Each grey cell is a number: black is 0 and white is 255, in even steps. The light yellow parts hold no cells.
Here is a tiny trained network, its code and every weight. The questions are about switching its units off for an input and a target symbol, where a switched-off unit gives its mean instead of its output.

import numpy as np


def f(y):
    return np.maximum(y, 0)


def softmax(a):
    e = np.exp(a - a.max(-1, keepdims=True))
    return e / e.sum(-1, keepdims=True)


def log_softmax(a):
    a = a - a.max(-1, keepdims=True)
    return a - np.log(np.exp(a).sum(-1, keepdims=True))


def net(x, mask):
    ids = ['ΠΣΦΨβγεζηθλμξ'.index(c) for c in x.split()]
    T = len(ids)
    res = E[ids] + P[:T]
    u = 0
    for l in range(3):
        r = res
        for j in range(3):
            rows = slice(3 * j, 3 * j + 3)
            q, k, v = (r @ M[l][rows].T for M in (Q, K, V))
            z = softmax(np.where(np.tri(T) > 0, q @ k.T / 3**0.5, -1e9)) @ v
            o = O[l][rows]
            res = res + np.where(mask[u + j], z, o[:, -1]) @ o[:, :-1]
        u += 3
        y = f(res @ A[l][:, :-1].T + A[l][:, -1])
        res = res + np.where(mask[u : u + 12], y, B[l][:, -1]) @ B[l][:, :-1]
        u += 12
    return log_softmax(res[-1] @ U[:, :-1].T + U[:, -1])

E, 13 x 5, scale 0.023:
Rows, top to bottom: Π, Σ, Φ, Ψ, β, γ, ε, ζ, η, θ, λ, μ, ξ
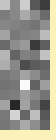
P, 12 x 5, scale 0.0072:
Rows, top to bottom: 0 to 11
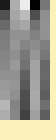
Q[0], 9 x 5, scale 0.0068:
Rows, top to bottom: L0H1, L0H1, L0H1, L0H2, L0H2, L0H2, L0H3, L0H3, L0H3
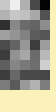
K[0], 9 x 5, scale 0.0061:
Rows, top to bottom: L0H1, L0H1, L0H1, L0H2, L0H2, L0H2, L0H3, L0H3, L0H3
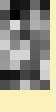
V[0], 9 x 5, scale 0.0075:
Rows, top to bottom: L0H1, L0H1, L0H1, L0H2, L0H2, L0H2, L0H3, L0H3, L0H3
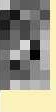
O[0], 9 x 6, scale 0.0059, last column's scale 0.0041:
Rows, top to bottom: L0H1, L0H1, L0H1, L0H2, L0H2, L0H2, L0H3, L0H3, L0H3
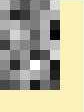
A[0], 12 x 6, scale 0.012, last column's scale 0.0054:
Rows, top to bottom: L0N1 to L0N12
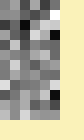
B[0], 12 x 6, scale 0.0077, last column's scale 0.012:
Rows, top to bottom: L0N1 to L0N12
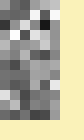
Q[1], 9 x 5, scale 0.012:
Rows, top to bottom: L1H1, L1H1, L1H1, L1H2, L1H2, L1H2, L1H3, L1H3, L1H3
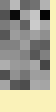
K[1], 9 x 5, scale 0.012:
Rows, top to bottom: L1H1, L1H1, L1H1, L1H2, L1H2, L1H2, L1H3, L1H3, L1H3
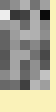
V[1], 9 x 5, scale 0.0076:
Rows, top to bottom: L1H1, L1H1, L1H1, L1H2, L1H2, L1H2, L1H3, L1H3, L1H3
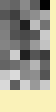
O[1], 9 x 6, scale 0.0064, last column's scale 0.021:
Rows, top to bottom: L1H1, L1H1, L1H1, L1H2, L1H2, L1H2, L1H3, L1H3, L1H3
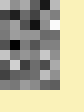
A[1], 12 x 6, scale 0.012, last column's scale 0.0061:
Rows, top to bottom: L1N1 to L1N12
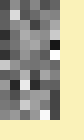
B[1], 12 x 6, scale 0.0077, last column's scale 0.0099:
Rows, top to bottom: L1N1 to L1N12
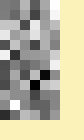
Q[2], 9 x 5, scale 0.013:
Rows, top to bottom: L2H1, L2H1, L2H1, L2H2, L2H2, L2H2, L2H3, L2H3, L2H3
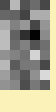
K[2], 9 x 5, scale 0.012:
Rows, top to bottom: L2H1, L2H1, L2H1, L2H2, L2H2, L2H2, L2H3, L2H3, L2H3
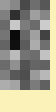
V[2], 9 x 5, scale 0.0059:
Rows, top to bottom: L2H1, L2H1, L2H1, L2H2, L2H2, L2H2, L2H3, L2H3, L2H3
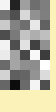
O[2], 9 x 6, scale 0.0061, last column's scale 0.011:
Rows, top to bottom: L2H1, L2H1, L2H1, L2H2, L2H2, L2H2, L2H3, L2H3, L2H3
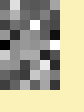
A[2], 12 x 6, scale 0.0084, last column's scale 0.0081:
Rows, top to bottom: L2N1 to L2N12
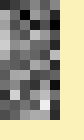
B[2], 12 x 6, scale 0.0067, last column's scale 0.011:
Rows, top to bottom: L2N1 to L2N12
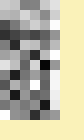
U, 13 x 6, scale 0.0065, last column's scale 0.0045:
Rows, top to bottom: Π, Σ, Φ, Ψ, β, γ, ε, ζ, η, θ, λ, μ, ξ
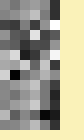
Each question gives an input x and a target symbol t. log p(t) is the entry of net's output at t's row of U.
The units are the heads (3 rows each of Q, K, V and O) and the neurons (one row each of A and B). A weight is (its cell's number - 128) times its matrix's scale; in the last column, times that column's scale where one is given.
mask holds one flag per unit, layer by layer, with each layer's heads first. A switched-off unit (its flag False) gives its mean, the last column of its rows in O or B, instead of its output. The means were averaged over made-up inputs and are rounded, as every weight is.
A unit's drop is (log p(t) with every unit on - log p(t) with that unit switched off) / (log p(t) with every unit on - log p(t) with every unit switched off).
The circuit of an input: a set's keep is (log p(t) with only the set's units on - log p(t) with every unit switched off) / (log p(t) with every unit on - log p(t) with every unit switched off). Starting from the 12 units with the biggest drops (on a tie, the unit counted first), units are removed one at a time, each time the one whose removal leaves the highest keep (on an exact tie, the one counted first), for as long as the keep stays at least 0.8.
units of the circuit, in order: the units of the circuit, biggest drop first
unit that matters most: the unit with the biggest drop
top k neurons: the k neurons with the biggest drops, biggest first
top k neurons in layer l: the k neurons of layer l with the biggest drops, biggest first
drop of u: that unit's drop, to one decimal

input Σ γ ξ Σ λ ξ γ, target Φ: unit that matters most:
L1N9
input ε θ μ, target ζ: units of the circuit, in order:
(L0N5; L1H1; L2N10; L2H3)
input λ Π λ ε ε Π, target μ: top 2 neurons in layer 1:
(L1N9; L1N2)
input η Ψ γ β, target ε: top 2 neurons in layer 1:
(L1N9; L1N8)
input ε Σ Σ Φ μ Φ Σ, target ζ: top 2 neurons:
(L1N12; L0N5)
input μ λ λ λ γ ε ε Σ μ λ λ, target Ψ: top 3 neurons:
(L0N4; L2N7; L2N6)
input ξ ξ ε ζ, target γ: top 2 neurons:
(L1N3; L0N2)
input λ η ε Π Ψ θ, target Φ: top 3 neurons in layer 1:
(L1N9; L1N6; L1N1)
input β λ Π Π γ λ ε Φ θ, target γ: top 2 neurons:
(L1N9; L0N4)
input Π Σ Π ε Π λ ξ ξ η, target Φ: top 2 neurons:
(L1N9; L2N8)
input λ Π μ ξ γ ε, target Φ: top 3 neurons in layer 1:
(L1N6; L1N3; L1N1)
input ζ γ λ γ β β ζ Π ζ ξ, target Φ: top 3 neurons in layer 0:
(L0N9; L0N2; L0N11)
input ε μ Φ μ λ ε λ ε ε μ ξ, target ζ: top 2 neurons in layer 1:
(L1N9; L1N6)
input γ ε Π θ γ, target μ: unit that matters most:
L1H1
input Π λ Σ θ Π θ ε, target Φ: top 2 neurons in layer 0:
(L0N3; L0N2)
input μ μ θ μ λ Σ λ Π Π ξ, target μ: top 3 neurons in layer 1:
(L1N9; L1N2; L1N6)
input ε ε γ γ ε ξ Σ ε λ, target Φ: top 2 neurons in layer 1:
(L1N9; L1N3)
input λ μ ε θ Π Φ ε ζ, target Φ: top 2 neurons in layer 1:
(L1N6; L1N9)
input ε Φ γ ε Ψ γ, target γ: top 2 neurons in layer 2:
(L2N8; L2N10)
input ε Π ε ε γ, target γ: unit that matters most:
L2H2
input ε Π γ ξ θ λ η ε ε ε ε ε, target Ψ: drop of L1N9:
0.3
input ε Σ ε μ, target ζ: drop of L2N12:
0.2
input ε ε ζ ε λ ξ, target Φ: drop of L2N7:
0.1
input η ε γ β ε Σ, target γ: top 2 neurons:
(L1N3; L1N4)
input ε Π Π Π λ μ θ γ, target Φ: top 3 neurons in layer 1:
(L1N9; L1N6; L1N1)
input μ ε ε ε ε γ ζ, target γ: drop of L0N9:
0.1
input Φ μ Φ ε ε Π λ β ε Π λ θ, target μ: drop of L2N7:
0.0
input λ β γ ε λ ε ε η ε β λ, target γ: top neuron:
(L0N4)
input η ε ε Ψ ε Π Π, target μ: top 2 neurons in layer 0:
(L0N12; L0N11)
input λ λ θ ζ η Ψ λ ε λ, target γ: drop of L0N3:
0.2
